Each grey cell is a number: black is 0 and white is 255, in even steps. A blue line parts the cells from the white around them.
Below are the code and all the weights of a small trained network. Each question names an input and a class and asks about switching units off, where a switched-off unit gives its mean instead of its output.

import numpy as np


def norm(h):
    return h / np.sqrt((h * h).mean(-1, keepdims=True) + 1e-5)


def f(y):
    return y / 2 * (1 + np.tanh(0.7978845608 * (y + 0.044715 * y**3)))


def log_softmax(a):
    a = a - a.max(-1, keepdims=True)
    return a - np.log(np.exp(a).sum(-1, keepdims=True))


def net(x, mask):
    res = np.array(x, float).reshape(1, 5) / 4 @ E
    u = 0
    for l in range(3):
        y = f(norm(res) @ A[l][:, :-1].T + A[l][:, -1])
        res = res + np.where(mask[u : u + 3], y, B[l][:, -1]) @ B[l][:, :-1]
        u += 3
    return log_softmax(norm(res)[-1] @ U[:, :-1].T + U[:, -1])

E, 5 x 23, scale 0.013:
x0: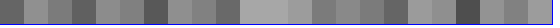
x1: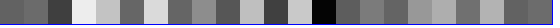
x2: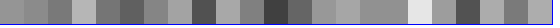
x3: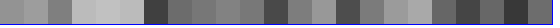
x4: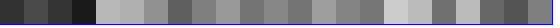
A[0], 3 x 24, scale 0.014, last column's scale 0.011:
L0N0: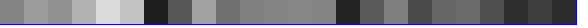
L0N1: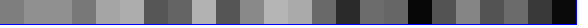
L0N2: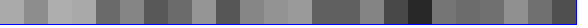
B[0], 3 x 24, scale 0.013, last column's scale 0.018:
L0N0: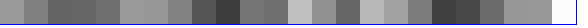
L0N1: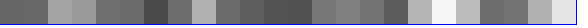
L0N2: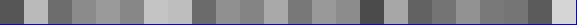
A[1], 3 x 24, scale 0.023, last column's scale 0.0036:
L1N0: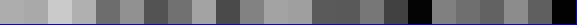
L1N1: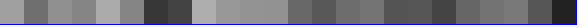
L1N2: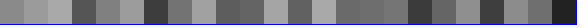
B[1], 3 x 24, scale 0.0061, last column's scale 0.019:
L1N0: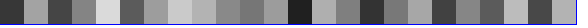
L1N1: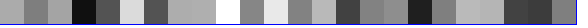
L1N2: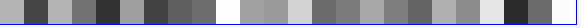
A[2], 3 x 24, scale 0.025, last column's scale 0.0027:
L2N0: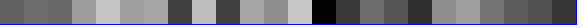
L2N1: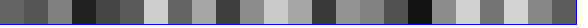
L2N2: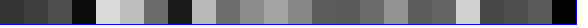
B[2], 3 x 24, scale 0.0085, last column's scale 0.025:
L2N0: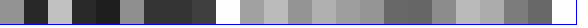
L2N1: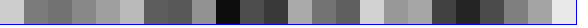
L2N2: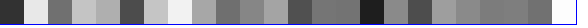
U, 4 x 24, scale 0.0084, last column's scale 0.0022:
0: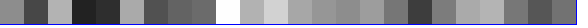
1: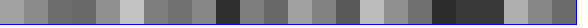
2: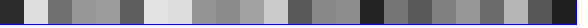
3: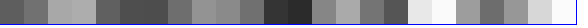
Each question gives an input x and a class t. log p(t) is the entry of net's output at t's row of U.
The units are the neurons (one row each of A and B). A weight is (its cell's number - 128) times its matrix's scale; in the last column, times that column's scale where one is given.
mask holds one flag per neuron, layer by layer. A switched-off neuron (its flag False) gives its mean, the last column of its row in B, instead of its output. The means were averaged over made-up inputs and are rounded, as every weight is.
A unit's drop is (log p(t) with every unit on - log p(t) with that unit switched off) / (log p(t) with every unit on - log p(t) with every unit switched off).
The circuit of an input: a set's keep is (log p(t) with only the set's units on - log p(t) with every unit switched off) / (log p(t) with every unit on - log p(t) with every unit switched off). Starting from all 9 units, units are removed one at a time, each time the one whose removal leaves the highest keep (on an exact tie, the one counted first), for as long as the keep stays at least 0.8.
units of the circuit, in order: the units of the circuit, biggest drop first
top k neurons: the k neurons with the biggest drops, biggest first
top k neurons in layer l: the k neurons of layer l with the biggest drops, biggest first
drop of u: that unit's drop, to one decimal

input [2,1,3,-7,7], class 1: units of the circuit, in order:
[L2N1]
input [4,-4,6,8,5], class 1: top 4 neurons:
[L2N0; L0N1; L2N2; L1N2]
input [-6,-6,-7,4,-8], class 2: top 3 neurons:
[L0N2; L2N0; L1N0]
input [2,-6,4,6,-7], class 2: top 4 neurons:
[L2N0; L2N1; L1N0; L0N1]
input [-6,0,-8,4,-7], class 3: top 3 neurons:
[L0N1; L2N2; L1N2]
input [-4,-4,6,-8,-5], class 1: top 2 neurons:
[L0N1; L2N1]
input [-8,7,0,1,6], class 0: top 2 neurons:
[L2N0; L1N0]
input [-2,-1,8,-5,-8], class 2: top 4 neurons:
[L0N1; L2N0; L2N1; L1N2]
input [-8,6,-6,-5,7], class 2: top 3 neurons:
[L2N2; L1N2; L0N0]
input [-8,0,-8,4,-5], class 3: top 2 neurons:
[L0N1; L2N2]
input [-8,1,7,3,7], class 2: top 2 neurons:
[L0N1; L0N0]
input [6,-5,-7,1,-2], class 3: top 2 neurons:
[L0N1; L2N0]
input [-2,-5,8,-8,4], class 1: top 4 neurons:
[L0N1; L2N0; L1N2; L2N2]
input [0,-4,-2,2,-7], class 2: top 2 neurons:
[L2N0; L0N2]
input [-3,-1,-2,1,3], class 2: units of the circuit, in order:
[L2N2]
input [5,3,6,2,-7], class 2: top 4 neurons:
[L0N1; L2N1; L2N0; L0N0]
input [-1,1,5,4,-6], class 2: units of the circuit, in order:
[L2N1; L2N0]
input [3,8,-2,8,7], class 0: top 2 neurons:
[L2N0; L2N1]
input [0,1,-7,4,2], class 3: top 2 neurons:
[L0N1; L2N1]
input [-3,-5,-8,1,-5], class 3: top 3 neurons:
[L0N1; L2N0; L2N2]
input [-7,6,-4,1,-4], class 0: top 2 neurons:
[L2N0; L2N2]
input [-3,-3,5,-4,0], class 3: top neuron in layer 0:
[L0N0]
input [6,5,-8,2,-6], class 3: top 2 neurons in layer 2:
[L2N2; L2N0]
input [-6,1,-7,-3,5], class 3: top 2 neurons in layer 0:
[L0N1; L0N2]
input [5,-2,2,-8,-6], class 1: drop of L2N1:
1.0
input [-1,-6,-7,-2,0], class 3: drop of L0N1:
1.0
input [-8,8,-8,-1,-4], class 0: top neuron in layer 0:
[L0N2]
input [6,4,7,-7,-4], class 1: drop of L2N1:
0.2
